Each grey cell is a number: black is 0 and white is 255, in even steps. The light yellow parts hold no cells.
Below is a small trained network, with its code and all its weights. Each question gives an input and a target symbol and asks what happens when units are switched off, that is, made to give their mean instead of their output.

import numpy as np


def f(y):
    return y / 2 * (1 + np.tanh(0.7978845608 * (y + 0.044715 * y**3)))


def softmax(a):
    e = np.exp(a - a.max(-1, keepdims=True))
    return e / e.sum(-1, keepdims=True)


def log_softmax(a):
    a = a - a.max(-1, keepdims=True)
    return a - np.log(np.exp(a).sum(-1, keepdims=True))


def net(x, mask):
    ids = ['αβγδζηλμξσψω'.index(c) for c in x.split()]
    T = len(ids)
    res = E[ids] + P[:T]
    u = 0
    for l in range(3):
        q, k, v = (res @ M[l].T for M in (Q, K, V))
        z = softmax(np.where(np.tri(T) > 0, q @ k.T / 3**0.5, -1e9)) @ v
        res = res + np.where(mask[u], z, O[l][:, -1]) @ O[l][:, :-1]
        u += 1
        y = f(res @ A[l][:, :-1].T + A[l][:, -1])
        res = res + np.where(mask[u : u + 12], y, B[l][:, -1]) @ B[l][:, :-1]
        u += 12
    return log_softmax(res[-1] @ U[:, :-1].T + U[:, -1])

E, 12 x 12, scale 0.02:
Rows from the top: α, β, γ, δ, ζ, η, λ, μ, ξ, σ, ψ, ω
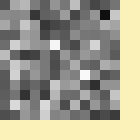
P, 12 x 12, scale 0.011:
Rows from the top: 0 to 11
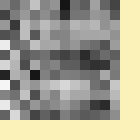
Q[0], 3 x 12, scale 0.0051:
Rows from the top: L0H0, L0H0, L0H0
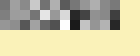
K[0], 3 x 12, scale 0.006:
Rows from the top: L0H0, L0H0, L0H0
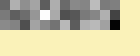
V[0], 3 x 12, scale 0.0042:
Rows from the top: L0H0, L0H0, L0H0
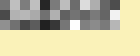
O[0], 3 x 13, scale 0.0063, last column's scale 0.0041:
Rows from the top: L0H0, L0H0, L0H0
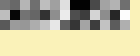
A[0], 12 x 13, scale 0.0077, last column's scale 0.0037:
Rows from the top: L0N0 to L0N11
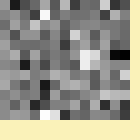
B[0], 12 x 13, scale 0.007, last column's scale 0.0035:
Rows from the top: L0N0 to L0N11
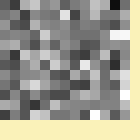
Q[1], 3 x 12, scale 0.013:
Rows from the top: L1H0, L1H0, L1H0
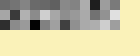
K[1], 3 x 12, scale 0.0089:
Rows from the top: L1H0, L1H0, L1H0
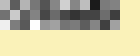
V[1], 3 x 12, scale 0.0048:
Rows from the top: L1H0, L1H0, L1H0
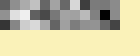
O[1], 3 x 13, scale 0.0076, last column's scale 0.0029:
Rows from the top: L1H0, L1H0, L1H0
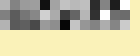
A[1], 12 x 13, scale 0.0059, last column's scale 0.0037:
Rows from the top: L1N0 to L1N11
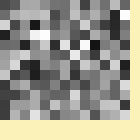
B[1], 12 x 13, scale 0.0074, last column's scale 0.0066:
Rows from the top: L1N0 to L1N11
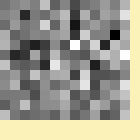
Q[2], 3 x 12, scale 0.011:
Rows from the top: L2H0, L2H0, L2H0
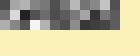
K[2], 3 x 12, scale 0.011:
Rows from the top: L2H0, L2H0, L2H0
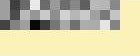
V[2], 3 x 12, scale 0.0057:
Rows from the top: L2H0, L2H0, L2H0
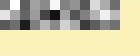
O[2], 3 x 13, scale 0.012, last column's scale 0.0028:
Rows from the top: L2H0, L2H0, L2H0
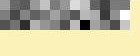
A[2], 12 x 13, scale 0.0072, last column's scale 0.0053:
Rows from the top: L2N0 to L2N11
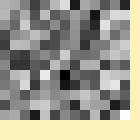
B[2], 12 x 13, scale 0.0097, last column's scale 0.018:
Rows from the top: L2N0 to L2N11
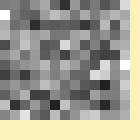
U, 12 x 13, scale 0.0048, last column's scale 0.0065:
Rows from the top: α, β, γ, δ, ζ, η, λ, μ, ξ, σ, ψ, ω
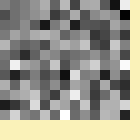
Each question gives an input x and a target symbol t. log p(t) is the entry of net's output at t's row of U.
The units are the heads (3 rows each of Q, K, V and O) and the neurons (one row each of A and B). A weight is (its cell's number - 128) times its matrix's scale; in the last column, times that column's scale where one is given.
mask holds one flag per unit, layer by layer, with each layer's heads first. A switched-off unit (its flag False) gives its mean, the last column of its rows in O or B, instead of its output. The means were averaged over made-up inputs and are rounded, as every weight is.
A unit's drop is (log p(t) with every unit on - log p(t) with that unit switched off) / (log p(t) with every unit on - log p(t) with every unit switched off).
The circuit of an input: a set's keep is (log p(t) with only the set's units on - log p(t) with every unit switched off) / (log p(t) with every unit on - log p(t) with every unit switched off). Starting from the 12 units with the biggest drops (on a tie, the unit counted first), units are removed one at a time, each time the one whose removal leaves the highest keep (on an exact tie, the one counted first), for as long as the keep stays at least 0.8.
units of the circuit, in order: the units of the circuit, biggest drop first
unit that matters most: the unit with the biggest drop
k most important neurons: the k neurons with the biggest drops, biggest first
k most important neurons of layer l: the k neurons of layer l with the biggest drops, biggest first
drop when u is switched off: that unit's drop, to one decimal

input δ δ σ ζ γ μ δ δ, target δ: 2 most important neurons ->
[L2N8 L2N0]
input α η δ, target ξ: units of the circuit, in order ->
[L1H0 L2H0 L2N2]
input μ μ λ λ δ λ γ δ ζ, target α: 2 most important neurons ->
[L0N11 L2N10]
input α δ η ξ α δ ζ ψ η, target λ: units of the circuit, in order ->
[L1N4 L2N11 L1N2]
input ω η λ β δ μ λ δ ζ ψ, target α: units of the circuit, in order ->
[L0N11 L1N3]
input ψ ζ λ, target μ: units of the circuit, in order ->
[L2H0 L1N1 L0N11]
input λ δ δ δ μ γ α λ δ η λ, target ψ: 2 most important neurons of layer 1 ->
[L1N5 L1N8]
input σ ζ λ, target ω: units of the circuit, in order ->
[L2H0 L0N6 L2N1]
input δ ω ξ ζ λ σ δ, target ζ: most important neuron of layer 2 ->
[L2N1]
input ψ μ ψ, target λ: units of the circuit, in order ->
[L1H0 L2N11 L0N11]
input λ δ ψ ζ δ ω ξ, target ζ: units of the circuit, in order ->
[L2H0 L2N1 L1N5]
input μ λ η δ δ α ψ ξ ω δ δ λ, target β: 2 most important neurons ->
[L2N7 L1N5]
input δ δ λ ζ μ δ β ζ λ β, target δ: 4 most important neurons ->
[L2N0 L1N6 L2N6 L1N7]
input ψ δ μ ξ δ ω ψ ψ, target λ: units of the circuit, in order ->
[L2N11]
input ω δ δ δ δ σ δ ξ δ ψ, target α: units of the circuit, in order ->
[L0N11 L1N3]
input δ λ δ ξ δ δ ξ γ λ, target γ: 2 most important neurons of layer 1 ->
[L1N5 L1N8]
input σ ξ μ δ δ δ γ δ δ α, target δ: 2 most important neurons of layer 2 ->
[L2N8 L2N0]
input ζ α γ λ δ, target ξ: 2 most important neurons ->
[L2N2 L2N3]
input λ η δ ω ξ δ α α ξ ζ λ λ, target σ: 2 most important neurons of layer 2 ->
[L2N4 L2N3]
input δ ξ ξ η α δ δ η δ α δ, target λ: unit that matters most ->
L1H0
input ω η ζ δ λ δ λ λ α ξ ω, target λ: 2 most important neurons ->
[L1N4 L2N11]
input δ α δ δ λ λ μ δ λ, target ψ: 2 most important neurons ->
[L1N5 L2N6]
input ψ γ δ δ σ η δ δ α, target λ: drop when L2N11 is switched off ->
0.3
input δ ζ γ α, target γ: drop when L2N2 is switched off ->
0.1
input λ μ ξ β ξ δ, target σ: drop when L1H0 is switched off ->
0.2
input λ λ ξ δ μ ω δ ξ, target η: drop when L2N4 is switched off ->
0.0
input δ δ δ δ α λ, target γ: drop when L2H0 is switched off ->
0.6
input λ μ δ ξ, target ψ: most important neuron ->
[L2N6]
